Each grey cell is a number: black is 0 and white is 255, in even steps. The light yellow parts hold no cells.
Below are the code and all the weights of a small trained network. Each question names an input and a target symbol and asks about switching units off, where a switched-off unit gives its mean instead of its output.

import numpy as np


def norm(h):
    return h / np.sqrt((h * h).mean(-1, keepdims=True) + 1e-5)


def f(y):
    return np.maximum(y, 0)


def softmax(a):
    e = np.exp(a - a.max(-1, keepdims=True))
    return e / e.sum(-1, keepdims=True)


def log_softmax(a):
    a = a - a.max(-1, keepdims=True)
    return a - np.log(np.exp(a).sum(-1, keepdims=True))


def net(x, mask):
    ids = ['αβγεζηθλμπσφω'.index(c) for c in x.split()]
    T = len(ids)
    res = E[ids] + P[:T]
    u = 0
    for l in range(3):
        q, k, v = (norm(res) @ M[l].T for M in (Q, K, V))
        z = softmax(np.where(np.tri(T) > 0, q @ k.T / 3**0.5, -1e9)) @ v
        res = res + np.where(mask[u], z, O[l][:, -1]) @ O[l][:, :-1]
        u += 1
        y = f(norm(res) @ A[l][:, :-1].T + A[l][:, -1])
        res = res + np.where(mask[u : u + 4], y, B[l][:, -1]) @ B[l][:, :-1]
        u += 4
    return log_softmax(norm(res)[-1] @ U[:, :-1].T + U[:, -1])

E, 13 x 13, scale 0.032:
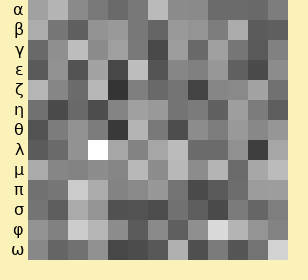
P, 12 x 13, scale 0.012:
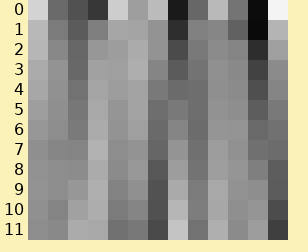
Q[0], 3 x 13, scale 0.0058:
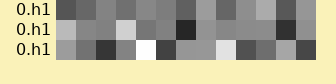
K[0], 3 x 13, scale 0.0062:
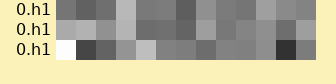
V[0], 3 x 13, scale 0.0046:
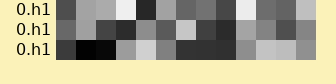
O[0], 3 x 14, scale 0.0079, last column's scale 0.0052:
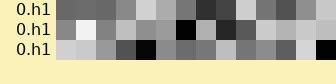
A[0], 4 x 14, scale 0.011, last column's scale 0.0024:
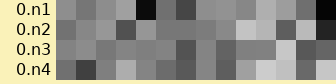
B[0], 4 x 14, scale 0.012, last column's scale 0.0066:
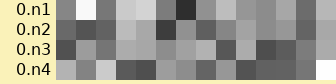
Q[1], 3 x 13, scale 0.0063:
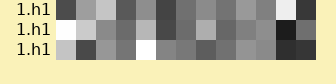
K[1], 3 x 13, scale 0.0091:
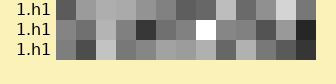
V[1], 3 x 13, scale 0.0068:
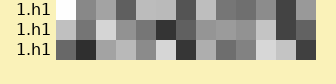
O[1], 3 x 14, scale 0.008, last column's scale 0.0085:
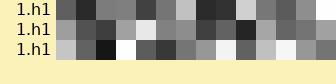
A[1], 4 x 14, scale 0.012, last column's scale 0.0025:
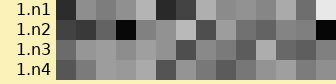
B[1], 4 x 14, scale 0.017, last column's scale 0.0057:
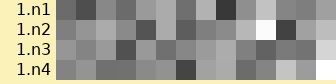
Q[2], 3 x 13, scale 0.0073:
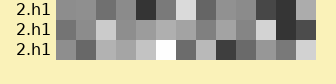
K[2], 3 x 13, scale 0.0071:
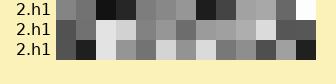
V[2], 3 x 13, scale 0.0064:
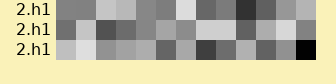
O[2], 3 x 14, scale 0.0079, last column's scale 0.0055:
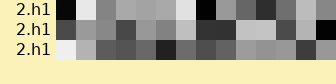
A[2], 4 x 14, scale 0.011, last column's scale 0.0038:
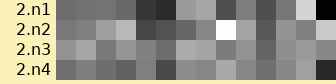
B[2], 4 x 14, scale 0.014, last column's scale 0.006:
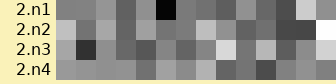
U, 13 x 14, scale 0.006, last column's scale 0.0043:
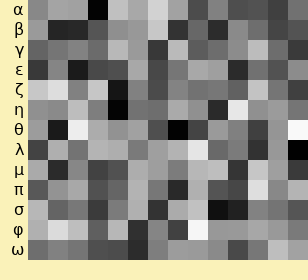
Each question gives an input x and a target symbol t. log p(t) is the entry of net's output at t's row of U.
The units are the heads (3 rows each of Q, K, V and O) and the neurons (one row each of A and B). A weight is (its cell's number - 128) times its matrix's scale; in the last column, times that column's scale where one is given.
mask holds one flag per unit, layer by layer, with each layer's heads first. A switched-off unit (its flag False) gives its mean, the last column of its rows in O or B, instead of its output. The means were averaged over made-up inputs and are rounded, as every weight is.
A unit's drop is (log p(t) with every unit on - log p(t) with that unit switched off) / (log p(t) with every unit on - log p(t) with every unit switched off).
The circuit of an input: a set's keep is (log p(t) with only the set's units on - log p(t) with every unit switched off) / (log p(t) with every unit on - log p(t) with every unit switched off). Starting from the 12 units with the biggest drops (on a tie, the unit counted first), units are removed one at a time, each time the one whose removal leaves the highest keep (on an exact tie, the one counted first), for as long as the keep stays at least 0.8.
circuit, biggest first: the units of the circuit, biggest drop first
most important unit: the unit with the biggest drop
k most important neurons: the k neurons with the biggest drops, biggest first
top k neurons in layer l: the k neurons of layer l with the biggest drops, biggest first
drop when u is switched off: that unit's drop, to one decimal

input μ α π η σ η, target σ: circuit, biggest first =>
(0.h1; 2.h1)
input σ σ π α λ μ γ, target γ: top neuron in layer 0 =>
(0.n2)
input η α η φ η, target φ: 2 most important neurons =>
(0.n1; 0.n4)
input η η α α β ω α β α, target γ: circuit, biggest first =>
(0.n4; 0.h1; 1.n1)
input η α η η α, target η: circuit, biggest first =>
(0.h1; 2.n3)
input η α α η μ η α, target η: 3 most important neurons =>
(2.n3; 0.n4; 1.n3)
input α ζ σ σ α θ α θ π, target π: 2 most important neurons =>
(1.n4; 1.n2)
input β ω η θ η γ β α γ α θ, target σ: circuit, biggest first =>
(1.h1; 2.n2)
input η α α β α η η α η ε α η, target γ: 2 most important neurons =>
(0.n1; 1.n1)
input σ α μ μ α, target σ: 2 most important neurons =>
(0.n4; 0.n1)
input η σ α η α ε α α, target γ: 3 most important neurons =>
(0.n4; 1.n1; 1.n4)
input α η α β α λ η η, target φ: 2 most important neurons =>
(0.n1; 1.n3)
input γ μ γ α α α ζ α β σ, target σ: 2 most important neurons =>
(0.n4; 0.n1)
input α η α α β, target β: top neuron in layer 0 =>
(0.n4)
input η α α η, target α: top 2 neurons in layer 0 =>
(0.n1; 0.n4)
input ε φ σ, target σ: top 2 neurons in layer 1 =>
(1.n3; 1.n2)
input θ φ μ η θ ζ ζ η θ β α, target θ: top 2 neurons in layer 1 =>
(1.n2; 1.n3)
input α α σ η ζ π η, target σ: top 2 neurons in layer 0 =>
(0.n1; 0.n2)
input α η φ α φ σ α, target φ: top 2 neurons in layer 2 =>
(2.n2; 2.n3)
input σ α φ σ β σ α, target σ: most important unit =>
0.n4
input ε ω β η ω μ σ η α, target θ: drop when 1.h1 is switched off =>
1.1
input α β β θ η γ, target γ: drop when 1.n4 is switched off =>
0.2
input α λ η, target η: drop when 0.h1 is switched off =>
0.1
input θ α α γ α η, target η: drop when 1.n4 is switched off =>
-0.1
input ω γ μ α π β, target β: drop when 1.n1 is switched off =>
0.0
